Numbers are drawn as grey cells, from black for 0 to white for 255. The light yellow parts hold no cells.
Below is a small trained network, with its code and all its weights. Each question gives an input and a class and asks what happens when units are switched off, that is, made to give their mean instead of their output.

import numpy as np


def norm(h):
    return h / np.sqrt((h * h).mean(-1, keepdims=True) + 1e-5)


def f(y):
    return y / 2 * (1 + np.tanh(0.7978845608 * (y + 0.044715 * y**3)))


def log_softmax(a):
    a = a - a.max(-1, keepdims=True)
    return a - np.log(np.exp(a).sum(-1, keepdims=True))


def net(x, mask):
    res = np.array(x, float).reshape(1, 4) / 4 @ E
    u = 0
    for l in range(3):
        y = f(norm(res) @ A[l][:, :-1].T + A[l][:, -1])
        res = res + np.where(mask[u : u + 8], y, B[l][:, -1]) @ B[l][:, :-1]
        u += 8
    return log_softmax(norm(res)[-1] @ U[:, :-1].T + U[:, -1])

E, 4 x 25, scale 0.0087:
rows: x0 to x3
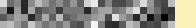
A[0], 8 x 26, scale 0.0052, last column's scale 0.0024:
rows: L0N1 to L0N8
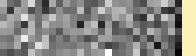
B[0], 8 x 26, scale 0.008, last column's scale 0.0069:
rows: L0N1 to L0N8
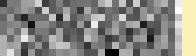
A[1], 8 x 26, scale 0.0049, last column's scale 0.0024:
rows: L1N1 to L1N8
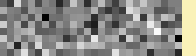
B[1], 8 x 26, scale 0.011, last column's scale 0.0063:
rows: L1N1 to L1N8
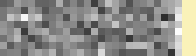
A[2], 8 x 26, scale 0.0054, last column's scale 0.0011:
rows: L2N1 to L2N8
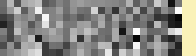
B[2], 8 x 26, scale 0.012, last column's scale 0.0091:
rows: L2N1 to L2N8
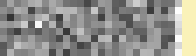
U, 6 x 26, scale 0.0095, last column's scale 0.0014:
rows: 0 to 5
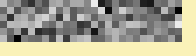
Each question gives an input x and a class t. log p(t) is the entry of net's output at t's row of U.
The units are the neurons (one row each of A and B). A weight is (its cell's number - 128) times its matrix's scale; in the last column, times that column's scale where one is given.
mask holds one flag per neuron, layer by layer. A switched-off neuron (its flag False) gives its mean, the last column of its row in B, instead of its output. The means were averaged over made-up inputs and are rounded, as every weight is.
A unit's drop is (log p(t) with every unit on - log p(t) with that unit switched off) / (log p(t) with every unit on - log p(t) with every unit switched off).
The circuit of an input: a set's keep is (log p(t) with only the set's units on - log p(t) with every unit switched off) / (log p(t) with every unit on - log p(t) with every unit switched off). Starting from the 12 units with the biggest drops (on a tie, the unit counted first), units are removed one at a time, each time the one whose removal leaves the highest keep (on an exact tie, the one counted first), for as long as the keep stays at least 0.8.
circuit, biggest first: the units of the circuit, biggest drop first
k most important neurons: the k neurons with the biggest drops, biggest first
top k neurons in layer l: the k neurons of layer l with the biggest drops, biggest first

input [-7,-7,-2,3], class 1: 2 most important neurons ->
[L0N3, L1N7]
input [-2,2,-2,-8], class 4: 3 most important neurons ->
[L0N2, L0N8, L1N4]
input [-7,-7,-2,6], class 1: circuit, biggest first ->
[L0N3]
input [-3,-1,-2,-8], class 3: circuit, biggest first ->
[L0N1, L2N8]
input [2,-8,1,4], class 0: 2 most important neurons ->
[L0N4, L2N8]
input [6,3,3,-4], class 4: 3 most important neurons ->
[L0N5, L1N4, L0N6]
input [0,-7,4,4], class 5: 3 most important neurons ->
[L1N7, L0N8, L2N2]
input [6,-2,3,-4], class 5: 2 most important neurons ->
[L0N2, L1N7]
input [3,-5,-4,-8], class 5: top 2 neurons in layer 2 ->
[L2N5, L2N2]
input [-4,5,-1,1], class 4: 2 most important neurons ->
[L0N8, L1N4]
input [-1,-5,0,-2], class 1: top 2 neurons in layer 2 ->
[L2N3, L2N8]
